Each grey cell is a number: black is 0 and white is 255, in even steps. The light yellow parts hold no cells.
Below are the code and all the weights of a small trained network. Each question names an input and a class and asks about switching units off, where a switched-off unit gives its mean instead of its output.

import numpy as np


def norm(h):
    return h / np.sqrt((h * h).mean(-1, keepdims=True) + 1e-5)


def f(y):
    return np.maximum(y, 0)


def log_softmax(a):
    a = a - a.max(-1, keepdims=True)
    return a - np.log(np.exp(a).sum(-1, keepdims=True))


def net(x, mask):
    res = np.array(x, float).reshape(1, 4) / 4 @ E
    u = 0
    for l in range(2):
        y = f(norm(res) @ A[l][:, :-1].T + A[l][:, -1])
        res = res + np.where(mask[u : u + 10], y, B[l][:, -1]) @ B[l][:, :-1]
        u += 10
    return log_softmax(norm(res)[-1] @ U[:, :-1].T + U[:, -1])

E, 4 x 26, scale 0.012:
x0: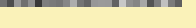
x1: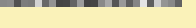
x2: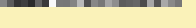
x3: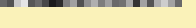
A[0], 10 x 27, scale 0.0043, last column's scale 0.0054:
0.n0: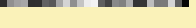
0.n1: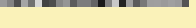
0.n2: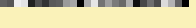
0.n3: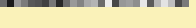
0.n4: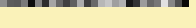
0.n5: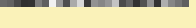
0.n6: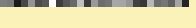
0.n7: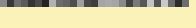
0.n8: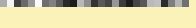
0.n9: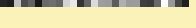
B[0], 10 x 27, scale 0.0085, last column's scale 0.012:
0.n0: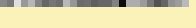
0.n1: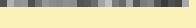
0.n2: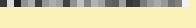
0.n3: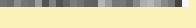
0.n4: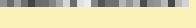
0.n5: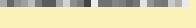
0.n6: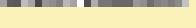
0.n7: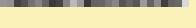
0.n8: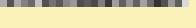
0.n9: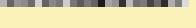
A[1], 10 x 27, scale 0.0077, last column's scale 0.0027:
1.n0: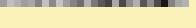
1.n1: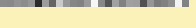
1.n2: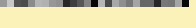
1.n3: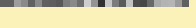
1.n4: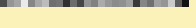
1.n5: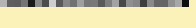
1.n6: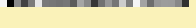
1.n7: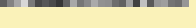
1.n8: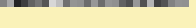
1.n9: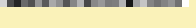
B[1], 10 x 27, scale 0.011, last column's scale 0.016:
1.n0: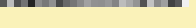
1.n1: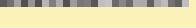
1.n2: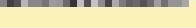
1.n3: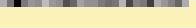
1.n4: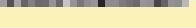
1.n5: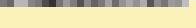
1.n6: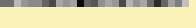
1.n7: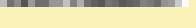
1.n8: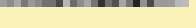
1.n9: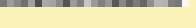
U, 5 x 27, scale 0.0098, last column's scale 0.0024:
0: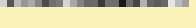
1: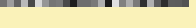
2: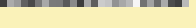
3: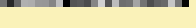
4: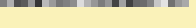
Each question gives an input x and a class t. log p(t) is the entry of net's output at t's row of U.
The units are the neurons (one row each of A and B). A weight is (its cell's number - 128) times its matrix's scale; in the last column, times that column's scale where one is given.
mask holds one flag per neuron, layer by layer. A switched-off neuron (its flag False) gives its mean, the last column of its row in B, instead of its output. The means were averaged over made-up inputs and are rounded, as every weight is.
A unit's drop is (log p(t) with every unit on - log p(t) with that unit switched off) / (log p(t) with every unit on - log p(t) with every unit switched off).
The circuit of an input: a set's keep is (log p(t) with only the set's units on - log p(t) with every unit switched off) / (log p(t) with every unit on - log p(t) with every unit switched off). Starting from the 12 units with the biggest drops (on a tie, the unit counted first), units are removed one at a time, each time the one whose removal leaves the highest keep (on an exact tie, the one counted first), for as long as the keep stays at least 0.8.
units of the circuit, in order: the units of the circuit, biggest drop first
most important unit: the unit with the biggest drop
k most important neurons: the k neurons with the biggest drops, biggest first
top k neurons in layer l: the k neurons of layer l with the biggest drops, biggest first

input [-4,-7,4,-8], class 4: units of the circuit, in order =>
[1.n0]
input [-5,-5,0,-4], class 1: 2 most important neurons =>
[1.n0; 0.n8]
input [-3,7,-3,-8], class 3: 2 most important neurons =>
[1.n2; 1.n6]
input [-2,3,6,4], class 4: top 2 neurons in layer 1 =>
[1.n9; 1.n6]
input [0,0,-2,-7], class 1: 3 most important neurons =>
[1.n2; 0.n2; 1.n0]
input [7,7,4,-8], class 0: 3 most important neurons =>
[0.n2; 1.n6; 1.n0]
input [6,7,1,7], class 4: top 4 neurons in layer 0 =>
[0.n8; 0.n2; 0.n0; 0.n4]
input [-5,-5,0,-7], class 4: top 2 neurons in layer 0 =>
[0.n9; 0.n0]
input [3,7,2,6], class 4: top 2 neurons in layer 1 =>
[1.n9; 1.n3]
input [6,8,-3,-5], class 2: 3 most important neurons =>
[1.n6; 1.n7; 1.n9]
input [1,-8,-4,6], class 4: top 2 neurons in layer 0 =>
[0.n2; 0.n8]
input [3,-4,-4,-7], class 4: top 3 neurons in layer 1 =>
[1.n2; 1.n6; 1.n8]
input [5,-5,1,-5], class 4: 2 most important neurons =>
[1.n8; 1.n6]
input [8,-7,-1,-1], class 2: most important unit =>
1.n0
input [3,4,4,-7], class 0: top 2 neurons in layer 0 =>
[0.n2; 0.n8]
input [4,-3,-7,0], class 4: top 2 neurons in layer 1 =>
[1.n6; 1.n7]
